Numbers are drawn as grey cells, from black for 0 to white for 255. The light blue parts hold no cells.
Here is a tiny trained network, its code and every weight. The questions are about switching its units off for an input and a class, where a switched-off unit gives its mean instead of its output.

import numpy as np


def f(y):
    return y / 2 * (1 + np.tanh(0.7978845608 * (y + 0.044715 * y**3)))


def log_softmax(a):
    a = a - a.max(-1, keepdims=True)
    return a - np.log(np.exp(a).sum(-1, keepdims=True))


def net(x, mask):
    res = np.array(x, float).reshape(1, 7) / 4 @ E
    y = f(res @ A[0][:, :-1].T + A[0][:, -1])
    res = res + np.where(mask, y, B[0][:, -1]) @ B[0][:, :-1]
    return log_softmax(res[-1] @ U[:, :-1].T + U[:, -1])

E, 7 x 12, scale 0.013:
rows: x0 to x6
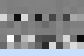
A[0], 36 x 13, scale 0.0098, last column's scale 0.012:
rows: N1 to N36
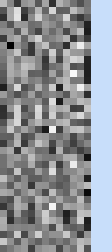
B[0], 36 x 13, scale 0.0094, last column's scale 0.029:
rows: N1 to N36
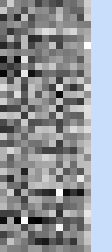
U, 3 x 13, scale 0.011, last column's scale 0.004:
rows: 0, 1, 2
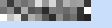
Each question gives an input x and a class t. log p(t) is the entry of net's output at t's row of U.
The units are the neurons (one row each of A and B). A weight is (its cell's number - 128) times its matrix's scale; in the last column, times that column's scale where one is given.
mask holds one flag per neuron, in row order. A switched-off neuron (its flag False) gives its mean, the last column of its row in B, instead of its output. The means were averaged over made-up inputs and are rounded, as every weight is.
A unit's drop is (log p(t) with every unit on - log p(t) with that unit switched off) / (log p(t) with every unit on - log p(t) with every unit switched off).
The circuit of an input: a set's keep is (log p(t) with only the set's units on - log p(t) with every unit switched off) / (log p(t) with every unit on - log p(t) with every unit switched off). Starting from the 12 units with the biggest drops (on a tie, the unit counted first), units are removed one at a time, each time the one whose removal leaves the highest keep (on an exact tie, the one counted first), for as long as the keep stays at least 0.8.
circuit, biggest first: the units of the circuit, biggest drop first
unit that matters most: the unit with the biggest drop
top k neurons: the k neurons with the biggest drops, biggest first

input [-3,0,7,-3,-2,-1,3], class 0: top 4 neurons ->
N5, N26, N32, N19
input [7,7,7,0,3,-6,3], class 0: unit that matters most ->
N5
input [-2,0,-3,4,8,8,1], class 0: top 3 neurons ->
N32, N10, N12
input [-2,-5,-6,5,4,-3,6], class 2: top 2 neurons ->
N13, N17
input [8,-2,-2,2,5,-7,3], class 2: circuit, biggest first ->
N13, N17
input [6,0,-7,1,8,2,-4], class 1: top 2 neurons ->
N6, N3
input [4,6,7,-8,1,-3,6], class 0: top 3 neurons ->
N19, N5, N26
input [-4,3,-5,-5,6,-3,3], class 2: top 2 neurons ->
N13, N17
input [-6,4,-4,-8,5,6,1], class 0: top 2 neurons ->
N32, N10
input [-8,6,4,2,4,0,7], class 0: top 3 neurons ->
N19, N32, N24
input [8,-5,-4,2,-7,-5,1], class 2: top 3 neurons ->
N13, N17, N19
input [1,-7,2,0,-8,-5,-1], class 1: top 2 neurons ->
N32, N19
